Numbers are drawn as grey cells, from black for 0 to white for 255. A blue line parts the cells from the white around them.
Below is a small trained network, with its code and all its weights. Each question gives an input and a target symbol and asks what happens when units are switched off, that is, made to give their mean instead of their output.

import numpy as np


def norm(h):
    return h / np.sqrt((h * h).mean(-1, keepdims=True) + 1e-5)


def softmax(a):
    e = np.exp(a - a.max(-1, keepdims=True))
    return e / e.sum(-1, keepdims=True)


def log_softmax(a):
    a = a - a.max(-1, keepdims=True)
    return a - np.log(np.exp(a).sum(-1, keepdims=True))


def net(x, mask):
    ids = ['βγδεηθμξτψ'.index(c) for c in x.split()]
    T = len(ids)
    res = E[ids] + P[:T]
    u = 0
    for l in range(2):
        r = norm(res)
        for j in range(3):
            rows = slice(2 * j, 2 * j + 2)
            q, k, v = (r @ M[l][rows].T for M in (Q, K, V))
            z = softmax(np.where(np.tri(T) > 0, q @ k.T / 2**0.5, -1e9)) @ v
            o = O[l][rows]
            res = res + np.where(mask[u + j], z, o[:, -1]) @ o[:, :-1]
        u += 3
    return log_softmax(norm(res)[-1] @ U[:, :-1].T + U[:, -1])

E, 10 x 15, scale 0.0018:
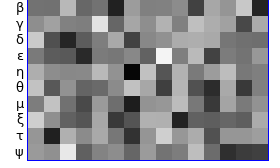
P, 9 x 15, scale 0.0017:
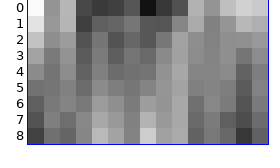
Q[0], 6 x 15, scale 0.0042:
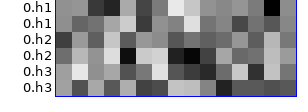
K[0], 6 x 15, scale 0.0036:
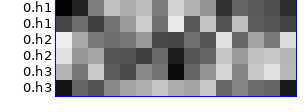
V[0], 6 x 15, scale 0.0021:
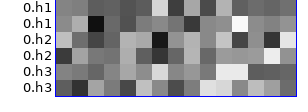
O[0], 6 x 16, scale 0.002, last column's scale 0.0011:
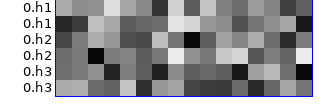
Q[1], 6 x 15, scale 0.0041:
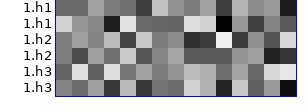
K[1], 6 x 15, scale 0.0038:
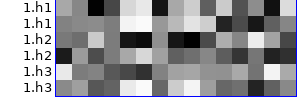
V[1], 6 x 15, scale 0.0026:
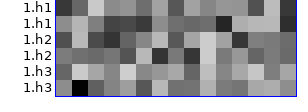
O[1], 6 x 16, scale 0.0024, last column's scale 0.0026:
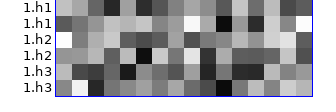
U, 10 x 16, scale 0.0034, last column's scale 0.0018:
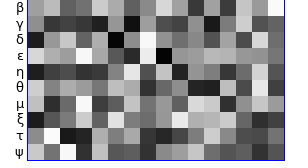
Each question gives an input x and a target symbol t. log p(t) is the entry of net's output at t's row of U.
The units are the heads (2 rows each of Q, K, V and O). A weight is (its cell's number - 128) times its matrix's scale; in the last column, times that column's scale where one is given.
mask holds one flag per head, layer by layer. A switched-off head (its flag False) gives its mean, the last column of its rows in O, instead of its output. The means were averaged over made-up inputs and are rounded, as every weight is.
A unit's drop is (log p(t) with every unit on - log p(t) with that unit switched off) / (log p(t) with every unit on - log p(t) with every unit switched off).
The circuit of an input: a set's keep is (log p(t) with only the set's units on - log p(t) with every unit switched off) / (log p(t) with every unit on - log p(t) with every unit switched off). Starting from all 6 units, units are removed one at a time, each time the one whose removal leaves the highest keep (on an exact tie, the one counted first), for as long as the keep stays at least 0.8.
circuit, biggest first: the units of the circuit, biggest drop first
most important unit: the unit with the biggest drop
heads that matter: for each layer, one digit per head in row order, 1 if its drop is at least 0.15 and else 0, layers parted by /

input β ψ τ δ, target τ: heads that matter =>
010 / 000
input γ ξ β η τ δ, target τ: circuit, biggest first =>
0.h2, 0.h1, 0.h3
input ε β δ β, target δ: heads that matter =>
100 / 110
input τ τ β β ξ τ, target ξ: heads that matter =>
011 / 000
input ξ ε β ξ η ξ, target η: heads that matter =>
110 / 000
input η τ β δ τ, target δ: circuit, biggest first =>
0.h2, 1.h3, 1.h2
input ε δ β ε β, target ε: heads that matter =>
000 / 110
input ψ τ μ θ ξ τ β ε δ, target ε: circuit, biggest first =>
1.h2, 0.h2, 0.h3
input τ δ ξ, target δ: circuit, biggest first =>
0.h1, 1.h3, 0.h2
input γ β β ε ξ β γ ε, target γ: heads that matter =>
011 / 010
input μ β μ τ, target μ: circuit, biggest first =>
0.h2, 0.h3, 1.h3
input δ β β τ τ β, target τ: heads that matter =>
000 / 100
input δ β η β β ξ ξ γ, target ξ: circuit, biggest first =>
0.h2, 0.h3
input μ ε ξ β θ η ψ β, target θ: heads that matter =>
010 / 110
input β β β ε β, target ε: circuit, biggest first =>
1.h2
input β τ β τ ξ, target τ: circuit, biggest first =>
0.h2, 0.h1
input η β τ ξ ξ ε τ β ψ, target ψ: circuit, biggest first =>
1.h3, 1.h1, 0.h2
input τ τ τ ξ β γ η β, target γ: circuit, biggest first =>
1.h3, 1.h1
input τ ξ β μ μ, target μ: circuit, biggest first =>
1.h2, 0.h2, 1.h3, 0.h3
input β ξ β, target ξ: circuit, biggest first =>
1.h1, 1.h2
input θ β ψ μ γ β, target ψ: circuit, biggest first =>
0.h2, 1.h3, 1.h1
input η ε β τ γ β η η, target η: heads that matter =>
110 / 011
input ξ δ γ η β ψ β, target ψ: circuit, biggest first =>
1.h3, 1.h1, 0.h2
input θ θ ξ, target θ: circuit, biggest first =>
0.h2, 1.h1
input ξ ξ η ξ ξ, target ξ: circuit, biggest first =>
0.h3, 0.h2
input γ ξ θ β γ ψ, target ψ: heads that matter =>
000 / 001
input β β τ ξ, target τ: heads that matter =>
110 / 000
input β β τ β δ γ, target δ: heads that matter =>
111 / 000
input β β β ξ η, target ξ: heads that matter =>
011 / 000
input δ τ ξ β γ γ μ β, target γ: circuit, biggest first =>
0.h2, 1.h3, 1.h1
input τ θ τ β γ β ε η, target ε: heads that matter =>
010 / 110
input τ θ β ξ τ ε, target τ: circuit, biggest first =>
0.h2, 0.h1
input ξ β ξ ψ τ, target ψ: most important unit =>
0.h1
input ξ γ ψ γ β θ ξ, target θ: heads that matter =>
010 / 000
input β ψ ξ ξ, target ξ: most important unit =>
0.h3
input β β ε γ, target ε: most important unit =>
1.h2
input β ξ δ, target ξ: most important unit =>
0.h2
